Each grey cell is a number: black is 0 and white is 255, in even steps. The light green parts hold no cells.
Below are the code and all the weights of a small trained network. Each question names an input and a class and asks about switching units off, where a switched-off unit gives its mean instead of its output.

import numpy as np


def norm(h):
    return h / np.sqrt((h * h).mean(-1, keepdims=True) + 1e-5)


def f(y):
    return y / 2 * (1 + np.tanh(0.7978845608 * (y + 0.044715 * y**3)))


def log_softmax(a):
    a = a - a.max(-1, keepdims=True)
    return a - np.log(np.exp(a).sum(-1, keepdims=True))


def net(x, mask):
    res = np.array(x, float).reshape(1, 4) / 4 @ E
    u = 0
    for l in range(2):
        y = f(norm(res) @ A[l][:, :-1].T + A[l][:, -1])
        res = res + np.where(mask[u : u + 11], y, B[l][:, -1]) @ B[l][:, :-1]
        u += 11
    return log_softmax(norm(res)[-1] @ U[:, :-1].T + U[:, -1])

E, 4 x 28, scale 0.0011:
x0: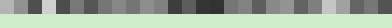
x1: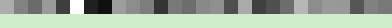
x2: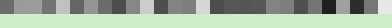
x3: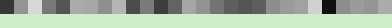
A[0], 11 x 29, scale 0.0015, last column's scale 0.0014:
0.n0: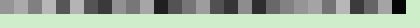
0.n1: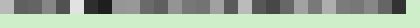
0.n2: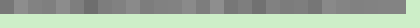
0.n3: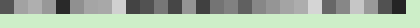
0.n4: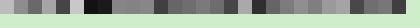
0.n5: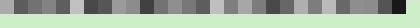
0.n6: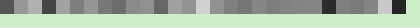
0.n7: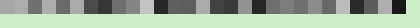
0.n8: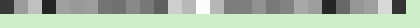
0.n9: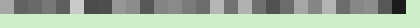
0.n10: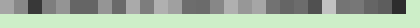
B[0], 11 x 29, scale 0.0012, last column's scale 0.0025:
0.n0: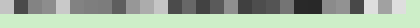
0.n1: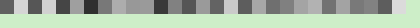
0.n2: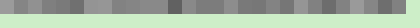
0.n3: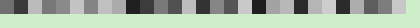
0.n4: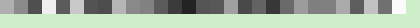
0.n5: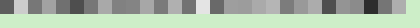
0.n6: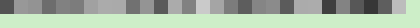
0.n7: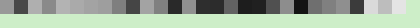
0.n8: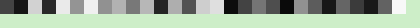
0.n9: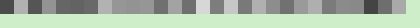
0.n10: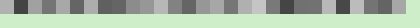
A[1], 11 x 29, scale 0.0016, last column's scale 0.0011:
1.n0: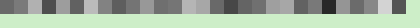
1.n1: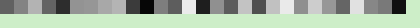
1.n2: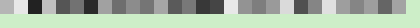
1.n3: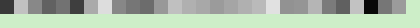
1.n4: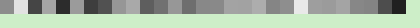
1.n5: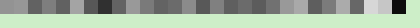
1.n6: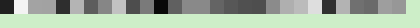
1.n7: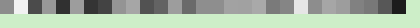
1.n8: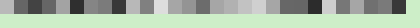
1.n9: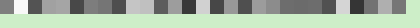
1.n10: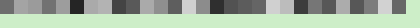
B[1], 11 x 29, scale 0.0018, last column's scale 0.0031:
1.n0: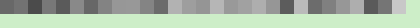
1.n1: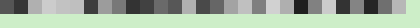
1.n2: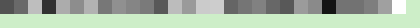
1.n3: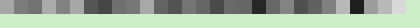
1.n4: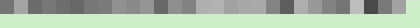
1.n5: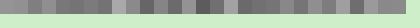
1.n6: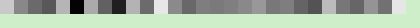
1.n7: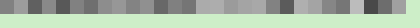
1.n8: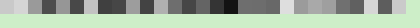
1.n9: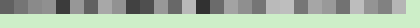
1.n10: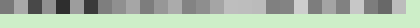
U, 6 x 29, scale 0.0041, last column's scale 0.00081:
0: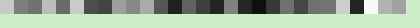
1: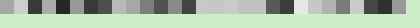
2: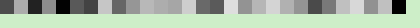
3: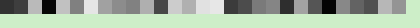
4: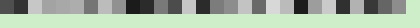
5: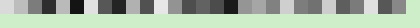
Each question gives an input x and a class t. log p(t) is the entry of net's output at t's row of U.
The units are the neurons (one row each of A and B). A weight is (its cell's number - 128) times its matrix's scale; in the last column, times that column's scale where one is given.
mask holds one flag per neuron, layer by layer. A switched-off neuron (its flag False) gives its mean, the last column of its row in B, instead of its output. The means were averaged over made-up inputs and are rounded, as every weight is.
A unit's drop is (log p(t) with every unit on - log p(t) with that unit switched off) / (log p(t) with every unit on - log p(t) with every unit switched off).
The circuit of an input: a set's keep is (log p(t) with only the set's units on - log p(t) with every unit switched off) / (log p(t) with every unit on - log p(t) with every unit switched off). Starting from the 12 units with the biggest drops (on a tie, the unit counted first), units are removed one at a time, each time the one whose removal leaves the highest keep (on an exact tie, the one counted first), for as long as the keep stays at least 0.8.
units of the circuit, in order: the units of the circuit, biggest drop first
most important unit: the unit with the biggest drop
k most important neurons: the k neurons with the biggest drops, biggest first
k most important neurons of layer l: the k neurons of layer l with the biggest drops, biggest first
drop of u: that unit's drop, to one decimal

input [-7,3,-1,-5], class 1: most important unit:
1.n2
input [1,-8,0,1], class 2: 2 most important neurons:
(1.n10 1.n6)
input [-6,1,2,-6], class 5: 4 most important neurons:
(1.n8 1.n2 0.n10 0.n7)
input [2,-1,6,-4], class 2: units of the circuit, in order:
(1.n10 1.n9)
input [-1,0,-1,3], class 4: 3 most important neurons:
(0.n3 1.n1 1.n2)
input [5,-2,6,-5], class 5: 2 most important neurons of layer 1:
(1.n3 1.n8)
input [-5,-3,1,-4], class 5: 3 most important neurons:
(1.n8 1.n2 0.n7)
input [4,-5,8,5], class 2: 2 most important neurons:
(1.n10 1.n2)
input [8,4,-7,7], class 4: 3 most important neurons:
(0.n3 1.n1 1.n10)
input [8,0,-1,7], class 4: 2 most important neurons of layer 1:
(1.n1 1.n3)
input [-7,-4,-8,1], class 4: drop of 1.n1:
0.1
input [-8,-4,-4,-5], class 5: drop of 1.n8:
0.2
